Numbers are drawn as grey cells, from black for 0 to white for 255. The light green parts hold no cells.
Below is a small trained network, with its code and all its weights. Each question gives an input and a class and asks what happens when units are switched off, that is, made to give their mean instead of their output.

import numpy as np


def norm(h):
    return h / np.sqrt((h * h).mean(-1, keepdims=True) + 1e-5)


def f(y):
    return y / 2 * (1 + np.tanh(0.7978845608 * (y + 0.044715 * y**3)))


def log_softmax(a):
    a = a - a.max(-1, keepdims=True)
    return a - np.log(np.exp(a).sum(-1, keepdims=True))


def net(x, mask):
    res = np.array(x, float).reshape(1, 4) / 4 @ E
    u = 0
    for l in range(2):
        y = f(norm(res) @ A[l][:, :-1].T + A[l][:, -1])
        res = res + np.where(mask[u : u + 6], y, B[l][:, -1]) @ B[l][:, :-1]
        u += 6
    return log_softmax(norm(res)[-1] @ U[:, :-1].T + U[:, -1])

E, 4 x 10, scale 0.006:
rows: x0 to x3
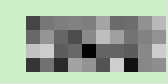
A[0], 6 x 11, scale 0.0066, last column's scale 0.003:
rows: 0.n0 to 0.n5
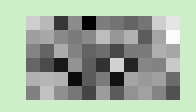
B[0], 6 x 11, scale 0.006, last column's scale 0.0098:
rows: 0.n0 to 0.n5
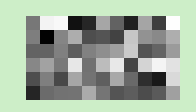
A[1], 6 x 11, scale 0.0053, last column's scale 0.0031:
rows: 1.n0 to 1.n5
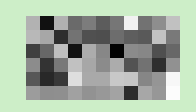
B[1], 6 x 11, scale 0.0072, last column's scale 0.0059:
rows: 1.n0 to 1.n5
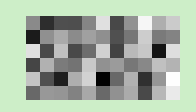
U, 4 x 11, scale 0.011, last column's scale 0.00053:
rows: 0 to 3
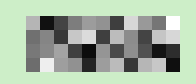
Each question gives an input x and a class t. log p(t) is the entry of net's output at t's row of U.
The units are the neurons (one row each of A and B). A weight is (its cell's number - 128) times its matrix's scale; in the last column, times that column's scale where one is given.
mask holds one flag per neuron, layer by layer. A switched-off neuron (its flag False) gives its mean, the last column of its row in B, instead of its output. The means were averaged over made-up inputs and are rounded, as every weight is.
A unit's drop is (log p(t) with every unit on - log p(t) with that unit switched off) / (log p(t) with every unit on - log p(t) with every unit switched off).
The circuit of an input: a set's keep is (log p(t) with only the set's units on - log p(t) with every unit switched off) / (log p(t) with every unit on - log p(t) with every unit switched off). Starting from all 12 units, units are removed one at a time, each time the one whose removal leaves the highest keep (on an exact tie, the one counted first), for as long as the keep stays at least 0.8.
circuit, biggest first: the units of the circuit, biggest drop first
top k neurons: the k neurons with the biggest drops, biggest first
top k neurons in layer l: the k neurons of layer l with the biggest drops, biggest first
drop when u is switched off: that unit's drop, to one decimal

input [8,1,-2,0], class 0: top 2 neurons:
0.n3, 0.n0
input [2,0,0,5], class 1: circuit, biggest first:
0.n0
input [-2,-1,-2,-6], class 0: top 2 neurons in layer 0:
0.n0, 0.n3
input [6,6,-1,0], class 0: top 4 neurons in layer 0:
0.n3, 0.n0, 0.n4, 0.n1
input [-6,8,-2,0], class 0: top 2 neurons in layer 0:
0.n0, 0.n3
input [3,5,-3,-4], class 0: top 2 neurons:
0.n0, 0.n3
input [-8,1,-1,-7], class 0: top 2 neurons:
0.n0, 1.n0
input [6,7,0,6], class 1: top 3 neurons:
0.n0, 1.n4, 1.n5
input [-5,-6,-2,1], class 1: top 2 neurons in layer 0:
0.n0, 0.n1
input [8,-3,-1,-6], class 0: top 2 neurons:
0.n0, 0.n3
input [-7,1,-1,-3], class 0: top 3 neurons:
0.n0, 0.n3, 1.n0
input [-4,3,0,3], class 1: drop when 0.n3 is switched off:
-0.1
